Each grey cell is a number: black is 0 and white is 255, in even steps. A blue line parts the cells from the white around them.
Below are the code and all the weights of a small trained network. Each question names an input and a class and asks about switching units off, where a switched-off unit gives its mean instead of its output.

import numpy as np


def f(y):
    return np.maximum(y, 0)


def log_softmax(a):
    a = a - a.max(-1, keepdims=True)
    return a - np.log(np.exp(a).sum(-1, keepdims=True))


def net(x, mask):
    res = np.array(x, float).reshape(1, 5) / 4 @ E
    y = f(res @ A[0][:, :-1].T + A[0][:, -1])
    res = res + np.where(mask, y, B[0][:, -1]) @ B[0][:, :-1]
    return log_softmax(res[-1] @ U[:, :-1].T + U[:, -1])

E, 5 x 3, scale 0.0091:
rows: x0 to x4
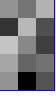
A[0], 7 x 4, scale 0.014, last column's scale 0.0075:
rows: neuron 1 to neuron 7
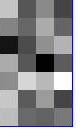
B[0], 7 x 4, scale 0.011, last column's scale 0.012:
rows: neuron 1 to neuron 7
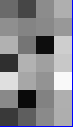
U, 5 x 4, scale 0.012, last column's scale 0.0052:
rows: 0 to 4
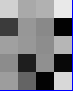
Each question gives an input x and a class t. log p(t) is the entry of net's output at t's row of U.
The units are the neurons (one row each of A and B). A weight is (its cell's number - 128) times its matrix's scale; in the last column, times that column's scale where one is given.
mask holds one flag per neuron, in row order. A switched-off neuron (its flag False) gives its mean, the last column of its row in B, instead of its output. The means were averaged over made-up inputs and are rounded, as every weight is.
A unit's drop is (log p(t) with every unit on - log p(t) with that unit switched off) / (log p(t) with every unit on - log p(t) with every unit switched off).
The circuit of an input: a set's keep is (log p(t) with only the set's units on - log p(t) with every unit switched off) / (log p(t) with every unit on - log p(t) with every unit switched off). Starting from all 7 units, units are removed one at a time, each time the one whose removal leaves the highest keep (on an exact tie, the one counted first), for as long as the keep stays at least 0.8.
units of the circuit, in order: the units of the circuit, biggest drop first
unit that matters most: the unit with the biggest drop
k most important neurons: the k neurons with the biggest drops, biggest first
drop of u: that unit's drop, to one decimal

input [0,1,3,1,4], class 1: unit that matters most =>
neuron 4
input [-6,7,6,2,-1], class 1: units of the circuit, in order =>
(neuron 4; neuron 3)
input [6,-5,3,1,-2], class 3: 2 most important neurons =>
(neuron 6; neuron 1)
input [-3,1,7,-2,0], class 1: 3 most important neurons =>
(neuron 4; neuron 3; neuron 5)
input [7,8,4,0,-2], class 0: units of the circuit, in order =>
(neuron 3; neuron 5)
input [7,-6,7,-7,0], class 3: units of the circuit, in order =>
(neuron 6; neuron 1)
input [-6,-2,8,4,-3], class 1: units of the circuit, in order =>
(neuron 4; neuron 3; neuron 7)
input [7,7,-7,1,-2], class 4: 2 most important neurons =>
(neuron 3; neuron 4)
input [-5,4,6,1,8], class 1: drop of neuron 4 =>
0.5
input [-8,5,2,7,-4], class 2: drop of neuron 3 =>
0.5
